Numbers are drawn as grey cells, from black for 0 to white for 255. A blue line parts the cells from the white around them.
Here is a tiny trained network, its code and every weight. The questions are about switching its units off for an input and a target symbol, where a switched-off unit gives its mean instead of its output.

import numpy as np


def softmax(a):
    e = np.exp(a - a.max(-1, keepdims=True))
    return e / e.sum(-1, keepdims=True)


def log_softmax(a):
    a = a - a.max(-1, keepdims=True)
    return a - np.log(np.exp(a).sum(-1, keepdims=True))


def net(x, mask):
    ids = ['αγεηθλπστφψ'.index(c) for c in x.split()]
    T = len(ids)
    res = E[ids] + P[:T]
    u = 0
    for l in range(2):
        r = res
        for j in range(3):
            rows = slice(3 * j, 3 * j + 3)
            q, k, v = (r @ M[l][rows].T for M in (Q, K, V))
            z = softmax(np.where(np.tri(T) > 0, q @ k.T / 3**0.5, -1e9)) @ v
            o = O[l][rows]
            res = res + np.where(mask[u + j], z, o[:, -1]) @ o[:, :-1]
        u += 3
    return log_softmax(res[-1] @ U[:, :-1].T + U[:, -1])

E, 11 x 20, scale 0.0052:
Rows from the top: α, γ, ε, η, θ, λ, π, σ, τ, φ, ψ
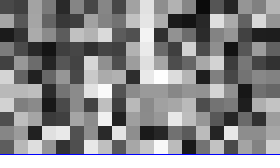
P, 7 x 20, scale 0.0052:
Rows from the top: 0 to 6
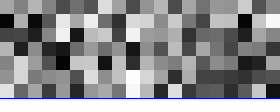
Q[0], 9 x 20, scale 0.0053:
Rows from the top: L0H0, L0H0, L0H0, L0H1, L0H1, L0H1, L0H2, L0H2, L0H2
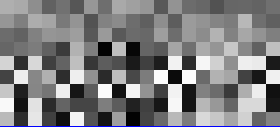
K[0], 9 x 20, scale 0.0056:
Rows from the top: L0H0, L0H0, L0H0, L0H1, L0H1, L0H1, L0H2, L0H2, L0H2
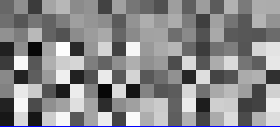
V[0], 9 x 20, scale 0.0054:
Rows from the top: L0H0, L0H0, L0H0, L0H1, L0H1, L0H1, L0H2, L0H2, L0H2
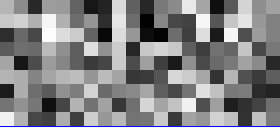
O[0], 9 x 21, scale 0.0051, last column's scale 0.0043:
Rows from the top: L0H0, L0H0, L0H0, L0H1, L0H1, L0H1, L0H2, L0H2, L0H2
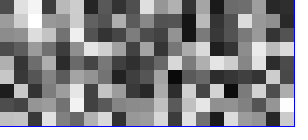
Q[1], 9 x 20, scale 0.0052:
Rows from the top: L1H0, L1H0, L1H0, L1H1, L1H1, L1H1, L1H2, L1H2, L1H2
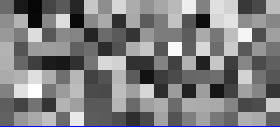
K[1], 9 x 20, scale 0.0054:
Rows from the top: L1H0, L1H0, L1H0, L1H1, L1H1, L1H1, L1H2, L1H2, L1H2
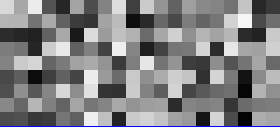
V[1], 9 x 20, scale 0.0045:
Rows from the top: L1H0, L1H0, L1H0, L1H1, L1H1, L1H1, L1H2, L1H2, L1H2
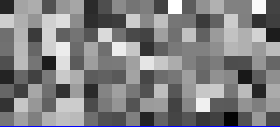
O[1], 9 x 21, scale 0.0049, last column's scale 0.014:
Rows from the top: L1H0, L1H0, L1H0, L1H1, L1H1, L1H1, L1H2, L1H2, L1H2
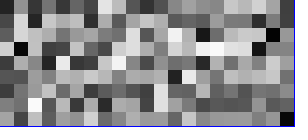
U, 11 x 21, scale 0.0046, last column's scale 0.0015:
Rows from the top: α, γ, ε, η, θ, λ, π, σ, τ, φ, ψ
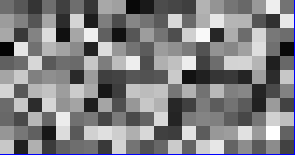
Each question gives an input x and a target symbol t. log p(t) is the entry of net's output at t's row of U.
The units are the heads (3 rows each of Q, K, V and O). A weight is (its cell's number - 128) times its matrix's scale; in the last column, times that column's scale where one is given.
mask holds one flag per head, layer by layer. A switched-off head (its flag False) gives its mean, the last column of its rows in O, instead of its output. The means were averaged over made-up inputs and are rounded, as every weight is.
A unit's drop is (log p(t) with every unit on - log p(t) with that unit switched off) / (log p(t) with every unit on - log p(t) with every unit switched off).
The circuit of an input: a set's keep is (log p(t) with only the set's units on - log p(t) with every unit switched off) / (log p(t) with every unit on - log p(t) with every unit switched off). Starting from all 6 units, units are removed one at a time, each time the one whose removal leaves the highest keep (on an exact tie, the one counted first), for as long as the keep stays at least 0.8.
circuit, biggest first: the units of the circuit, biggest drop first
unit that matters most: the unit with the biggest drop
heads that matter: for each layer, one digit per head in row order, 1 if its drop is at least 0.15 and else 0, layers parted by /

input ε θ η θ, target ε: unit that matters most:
L0H0
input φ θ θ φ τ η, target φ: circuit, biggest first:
L1H2, L0H2, L0H0
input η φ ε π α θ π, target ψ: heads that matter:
001 / 100
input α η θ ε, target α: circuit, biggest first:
L0H2, L1H0
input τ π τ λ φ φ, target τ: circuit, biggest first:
L1H1, L1H0, L0H0, L0H1
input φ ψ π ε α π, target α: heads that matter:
111 / 100
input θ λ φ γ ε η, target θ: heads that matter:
010 / 001
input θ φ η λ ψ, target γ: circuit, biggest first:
L0H1, L0H0, L1H2
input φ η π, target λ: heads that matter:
111 / 010
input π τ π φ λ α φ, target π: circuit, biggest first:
L1H0, L0H2, L0H0
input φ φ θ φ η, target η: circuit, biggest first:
L1H1, L0H2
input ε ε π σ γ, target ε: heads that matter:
101 / 111
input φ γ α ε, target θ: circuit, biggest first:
L1H2, L0H0
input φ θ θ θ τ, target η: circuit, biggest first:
L0H0, L1H0, L0H1
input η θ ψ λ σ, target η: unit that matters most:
L1H2
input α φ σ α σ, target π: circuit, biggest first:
L0H0, L0H2, L0H1, L1H1
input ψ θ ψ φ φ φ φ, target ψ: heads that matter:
110 / 110
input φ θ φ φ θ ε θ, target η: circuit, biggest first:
L0H2, L1H1
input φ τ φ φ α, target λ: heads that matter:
011 / 010
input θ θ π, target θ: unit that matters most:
L1H0
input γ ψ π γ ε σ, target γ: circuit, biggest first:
L1H2, L0H1, L0H0, L1H1
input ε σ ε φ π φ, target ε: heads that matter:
110 / 111
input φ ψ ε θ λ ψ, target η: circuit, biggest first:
L0H0, L1H0, L0H1
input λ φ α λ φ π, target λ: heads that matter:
110 / 010
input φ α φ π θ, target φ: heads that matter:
101 / 101
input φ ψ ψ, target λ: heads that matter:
111 / 010
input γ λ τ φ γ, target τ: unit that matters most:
L0H1
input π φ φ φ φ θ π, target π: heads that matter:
110 / 111
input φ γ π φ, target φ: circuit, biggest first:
L1H2, L0H0, L0H2
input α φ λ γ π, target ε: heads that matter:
011 / 000
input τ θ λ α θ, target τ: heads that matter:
111 / 111
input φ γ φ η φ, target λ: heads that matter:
101 / 010
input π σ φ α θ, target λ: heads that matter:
001 / 010
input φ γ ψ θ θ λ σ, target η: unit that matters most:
L0H2
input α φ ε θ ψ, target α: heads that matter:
001 / 100
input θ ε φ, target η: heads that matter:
101 / 100
